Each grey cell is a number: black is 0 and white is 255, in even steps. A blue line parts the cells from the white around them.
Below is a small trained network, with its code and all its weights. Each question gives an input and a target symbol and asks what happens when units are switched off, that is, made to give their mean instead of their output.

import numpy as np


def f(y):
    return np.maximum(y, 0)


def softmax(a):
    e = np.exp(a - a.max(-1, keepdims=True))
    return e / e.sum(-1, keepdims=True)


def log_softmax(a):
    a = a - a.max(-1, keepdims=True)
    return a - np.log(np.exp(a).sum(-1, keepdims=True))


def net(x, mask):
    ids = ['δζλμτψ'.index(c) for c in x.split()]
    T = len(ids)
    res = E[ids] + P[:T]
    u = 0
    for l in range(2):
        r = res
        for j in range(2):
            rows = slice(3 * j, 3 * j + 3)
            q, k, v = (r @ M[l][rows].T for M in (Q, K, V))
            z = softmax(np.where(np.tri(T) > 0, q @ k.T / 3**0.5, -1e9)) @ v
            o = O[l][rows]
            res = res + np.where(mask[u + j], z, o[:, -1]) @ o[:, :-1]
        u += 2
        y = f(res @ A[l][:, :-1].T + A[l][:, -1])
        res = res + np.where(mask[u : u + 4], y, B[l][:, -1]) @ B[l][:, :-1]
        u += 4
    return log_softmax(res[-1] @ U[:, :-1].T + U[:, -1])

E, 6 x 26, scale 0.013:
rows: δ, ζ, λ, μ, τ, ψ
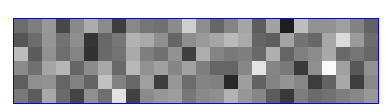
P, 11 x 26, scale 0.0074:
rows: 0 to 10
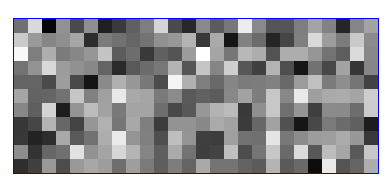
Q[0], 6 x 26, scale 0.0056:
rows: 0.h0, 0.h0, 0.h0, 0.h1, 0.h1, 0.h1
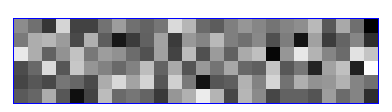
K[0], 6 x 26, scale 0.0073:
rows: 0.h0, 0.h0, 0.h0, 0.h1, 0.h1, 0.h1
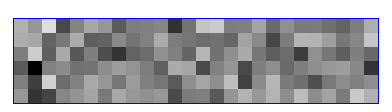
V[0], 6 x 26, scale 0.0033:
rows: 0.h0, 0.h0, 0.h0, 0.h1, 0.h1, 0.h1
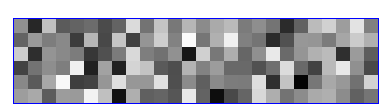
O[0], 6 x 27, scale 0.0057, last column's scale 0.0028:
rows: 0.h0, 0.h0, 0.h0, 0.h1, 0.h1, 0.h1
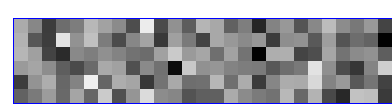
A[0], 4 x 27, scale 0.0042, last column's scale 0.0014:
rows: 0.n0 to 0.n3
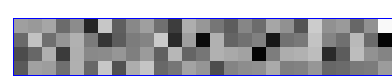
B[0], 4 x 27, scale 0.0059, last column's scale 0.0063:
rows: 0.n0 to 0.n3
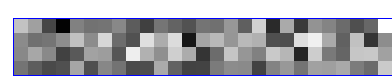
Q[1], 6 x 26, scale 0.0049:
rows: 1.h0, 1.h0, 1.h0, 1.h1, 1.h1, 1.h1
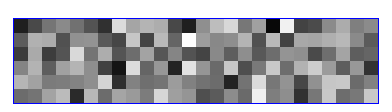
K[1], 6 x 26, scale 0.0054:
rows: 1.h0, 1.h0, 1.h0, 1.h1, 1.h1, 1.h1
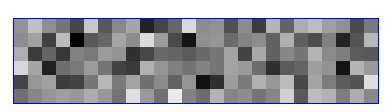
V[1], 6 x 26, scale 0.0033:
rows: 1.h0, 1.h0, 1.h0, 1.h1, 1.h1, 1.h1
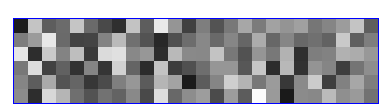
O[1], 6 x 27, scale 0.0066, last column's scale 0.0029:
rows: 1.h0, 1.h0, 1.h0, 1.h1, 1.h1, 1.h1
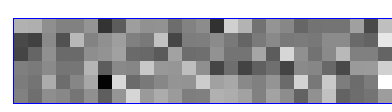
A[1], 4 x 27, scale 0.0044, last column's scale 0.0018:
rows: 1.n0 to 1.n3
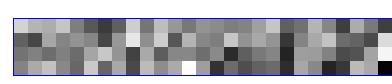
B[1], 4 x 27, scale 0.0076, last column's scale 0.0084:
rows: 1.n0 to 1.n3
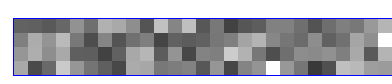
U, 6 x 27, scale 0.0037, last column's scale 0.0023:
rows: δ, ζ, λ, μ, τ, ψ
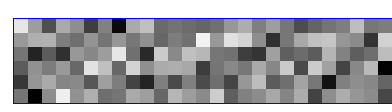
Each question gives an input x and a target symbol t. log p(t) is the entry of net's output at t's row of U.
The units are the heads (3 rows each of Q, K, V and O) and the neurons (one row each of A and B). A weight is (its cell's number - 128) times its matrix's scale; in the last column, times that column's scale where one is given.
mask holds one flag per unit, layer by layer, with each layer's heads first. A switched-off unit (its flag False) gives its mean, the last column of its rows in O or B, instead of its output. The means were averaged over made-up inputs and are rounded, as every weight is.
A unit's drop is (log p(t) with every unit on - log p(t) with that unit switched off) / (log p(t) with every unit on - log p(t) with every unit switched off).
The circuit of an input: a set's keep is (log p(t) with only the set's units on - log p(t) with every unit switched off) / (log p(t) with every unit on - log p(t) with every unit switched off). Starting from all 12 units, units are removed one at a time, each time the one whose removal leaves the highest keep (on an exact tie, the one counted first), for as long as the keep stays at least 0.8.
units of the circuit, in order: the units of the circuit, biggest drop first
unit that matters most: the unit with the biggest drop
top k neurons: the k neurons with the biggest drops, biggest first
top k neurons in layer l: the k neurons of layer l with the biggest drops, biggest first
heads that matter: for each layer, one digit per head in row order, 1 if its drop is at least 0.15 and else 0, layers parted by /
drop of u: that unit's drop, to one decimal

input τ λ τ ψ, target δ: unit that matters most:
1.n3
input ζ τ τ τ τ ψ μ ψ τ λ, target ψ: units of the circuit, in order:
[0.h1, 0.n0]
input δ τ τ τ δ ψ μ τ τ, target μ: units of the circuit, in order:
[0.h1, 0.n2]
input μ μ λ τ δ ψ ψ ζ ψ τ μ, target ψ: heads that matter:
11 / 00
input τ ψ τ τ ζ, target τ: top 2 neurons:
[1.n1, 1.n2]
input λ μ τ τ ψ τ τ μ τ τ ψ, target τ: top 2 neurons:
[1.n1, 1.n2]
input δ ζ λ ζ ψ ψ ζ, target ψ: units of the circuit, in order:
[0.h1, 0.h0, 1.h0]
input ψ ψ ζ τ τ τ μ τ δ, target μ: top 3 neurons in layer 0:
[0.n2, 0.n0, 0.n3]
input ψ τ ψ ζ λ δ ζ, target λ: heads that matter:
10 / 10
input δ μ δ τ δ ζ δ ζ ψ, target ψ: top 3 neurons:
[1.n3, 0.n0, 1.n1]
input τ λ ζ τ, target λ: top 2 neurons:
[1.n1, 0.n0]
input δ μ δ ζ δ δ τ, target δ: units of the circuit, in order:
[0.h0, 0.h1]
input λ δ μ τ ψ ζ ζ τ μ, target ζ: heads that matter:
01 / 01
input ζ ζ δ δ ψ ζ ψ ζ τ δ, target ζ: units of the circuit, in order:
[1.n2, 0.h1, 1.n0]
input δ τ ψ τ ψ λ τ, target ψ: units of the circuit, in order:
[0.h1, 0.n0]
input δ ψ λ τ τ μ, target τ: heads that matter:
10 / 00
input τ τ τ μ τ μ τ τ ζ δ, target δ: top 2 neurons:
[1.n1, 1.n3]
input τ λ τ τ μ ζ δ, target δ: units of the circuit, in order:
[1.h0, 1.n1, 1.n3]
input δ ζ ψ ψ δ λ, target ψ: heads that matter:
11 / 00
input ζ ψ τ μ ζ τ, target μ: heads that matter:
01 / 00
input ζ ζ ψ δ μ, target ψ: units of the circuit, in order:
[0.h1, 0.h0, 0.n0]
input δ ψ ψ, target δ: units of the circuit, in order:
[1.h0, 1.n3]
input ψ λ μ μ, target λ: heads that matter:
10 / 00
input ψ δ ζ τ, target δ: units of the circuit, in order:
[0.h1, 1.h0]
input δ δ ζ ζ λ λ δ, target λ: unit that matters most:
0.h0
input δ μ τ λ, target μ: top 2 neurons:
[0.n2, 1.n0]
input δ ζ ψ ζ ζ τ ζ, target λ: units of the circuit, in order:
[0.h1, 1.h0]
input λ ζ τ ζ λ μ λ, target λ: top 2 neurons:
[1.n1, 1.n2]
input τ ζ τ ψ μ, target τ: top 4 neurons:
[1.n1, 1.n0, 1.n2, 0.n2]
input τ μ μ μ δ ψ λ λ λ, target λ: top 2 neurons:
[1.n2, 1.n1]
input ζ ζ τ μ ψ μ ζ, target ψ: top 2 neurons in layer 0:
[0.n0, 0.n3]
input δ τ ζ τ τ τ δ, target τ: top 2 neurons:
[1.n1, 1.n2]
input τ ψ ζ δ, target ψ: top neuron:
[1.n3]
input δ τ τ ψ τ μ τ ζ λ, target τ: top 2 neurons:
[1.n1, 1.n2]
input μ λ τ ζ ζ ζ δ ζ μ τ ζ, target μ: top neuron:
[0.n2]
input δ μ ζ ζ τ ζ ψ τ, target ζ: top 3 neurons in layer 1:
[1.n2, 1.n0, 1.n3]
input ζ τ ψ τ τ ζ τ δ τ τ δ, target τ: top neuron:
[1.n1]
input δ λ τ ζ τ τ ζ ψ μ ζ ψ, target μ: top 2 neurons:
[0.n2, 0.n3]
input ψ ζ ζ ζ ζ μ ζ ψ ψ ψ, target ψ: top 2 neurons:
[0.n0, 0.n3]
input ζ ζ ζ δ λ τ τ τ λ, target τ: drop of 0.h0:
0.7
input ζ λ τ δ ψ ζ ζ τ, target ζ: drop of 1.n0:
0.1
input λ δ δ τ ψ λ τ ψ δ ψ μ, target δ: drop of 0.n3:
0.0
